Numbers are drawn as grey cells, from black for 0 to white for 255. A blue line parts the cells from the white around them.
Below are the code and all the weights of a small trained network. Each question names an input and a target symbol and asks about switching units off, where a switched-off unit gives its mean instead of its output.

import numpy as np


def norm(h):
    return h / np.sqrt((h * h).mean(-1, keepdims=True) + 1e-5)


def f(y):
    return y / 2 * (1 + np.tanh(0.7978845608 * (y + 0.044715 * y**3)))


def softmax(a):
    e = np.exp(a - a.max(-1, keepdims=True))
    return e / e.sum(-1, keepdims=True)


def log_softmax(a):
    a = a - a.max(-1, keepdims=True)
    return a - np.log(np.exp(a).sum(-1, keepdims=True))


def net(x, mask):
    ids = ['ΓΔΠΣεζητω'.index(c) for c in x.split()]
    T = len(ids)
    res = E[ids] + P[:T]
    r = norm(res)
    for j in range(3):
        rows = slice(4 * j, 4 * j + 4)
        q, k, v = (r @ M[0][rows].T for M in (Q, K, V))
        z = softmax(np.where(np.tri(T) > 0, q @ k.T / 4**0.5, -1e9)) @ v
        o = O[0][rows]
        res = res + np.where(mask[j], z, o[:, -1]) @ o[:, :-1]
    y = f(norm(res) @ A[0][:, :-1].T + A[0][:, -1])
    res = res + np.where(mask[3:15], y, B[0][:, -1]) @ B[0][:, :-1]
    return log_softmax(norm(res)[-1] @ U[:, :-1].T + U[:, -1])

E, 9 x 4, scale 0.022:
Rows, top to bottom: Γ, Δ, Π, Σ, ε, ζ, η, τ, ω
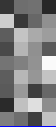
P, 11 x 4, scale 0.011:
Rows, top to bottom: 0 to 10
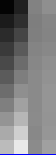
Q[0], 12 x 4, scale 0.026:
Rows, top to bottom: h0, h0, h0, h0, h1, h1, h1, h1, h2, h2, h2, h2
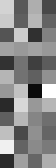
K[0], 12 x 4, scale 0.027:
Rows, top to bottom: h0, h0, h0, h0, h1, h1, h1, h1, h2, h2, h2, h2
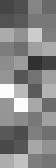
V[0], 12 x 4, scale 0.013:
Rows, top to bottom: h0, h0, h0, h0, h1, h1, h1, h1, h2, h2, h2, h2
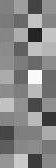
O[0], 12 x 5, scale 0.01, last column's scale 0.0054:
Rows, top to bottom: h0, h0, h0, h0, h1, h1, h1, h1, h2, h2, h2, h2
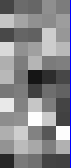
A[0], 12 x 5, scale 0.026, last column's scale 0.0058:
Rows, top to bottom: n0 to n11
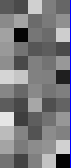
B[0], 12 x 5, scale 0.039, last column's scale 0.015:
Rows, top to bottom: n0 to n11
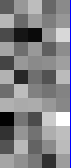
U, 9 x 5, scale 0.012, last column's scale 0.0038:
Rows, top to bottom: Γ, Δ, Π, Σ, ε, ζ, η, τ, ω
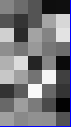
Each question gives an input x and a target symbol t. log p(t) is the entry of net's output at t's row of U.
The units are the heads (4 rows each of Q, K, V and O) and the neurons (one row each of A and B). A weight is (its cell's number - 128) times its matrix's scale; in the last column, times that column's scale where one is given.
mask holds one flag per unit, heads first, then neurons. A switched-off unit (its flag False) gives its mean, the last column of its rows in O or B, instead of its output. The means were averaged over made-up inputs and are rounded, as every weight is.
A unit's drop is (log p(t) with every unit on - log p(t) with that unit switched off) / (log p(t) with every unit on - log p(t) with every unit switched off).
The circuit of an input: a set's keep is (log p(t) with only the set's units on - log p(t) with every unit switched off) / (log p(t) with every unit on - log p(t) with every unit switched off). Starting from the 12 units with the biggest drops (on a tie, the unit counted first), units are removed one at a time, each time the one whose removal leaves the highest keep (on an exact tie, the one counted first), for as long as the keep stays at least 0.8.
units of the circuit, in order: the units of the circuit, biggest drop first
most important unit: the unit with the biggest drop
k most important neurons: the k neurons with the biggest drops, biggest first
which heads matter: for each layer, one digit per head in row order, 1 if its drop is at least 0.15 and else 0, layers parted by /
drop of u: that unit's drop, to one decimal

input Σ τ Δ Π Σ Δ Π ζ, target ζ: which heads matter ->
100
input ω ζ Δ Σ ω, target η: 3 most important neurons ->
(n0 n2 n8)
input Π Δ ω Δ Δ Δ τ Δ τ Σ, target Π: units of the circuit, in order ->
(n8 n10 n2 n1)
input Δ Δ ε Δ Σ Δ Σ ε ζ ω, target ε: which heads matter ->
100
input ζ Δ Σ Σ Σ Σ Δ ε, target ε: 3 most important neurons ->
(n8 n2 n11)
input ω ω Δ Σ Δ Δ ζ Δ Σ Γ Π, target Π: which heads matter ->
010
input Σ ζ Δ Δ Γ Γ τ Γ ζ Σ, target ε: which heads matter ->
111
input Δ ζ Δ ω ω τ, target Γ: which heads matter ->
011
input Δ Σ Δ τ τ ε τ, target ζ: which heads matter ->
110
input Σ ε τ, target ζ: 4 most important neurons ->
(n5 n2 n8 n11)
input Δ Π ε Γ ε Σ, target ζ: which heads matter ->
110
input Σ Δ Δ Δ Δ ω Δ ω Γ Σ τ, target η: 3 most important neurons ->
(n2 n8 n10)
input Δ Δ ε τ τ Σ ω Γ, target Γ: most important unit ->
h2
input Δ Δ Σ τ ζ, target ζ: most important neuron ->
(n2)
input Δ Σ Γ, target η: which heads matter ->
000
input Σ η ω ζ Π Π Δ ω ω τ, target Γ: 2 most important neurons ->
(n8 n2)
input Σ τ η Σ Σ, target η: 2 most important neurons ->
(n2 n5)
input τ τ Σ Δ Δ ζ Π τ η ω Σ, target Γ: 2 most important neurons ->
(n8 n2)
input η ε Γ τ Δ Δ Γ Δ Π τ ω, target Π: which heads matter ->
010
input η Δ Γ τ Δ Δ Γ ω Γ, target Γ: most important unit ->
n8
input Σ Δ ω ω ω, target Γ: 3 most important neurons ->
(n11 n8 n9)
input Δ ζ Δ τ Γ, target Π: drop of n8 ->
1.0
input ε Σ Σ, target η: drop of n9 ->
0.2
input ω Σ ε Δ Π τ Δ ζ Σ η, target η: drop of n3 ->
0.0
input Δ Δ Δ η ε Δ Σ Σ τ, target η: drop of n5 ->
-0.1
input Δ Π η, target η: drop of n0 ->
0.1
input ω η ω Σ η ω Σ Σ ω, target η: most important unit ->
h1
